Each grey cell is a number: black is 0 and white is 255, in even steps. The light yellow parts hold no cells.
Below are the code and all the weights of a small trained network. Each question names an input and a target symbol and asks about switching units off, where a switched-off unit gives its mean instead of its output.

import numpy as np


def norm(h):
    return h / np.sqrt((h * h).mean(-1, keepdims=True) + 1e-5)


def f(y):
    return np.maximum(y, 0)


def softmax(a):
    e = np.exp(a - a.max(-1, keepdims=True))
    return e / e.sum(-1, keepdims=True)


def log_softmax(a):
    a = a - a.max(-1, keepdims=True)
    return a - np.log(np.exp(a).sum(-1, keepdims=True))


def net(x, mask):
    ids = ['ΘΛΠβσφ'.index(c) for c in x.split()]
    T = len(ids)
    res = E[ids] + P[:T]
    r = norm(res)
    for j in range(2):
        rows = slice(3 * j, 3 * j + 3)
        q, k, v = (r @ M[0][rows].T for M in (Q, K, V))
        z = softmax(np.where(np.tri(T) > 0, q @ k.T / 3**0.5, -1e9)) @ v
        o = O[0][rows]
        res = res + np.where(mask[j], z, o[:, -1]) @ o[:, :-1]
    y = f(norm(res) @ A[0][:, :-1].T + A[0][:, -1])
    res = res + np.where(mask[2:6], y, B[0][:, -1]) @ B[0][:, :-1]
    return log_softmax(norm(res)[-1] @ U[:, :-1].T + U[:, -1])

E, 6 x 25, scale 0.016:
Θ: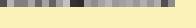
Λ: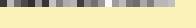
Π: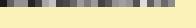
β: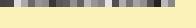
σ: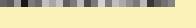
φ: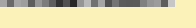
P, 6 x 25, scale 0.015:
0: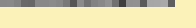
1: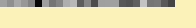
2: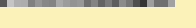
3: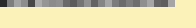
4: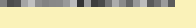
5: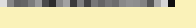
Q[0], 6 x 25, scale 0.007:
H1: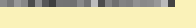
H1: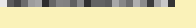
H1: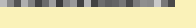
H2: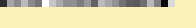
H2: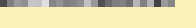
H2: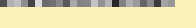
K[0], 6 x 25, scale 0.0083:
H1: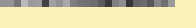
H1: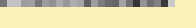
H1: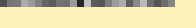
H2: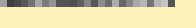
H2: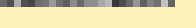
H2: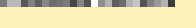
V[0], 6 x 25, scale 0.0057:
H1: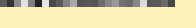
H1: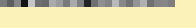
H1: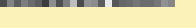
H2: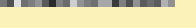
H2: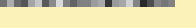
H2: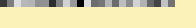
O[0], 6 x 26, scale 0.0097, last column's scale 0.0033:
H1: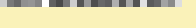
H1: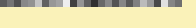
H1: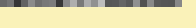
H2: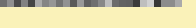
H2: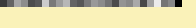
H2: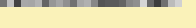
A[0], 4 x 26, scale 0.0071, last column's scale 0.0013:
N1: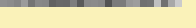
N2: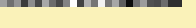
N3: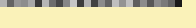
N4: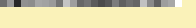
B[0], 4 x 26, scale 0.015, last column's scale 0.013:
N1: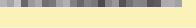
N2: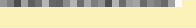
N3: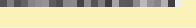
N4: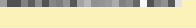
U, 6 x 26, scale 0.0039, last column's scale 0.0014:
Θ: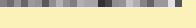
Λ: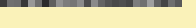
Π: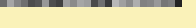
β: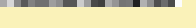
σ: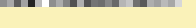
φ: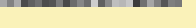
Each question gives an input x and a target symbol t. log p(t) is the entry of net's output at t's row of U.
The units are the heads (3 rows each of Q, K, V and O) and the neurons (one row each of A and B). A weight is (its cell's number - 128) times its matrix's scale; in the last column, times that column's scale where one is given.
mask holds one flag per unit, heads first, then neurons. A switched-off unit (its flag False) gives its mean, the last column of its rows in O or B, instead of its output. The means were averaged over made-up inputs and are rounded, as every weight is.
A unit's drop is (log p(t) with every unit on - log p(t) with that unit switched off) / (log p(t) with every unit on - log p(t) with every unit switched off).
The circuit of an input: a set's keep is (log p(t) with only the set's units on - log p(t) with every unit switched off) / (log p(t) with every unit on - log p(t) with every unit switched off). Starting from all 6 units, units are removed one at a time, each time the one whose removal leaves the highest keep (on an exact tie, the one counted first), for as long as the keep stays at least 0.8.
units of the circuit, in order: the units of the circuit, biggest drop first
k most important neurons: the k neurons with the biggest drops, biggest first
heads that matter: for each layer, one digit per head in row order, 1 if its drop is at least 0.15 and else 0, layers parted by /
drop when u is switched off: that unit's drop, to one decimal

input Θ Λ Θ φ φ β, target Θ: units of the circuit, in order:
(H2; N3)
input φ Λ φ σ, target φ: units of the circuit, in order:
(H1; H2)
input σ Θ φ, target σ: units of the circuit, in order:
(H2; H1)
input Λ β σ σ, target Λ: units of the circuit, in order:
(H1)
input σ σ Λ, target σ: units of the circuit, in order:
(H2; H1)
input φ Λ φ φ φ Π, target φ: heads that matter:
10
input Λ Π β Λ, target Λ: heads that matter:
10
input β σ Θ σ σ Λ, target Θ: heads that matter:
11
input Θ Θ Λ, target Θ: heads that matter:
01
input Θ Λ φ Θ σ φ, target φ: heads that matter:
10
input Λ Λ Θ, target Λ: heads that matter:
10
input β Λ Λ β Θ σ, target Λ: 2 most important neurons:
(N4; N2)
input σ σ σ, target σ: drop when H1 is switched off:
0.5
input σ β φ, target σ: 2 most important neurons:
(N3; N4)
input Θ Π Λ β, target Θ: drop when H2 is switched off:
0.9
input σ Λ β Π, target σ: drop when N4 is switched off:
0.1
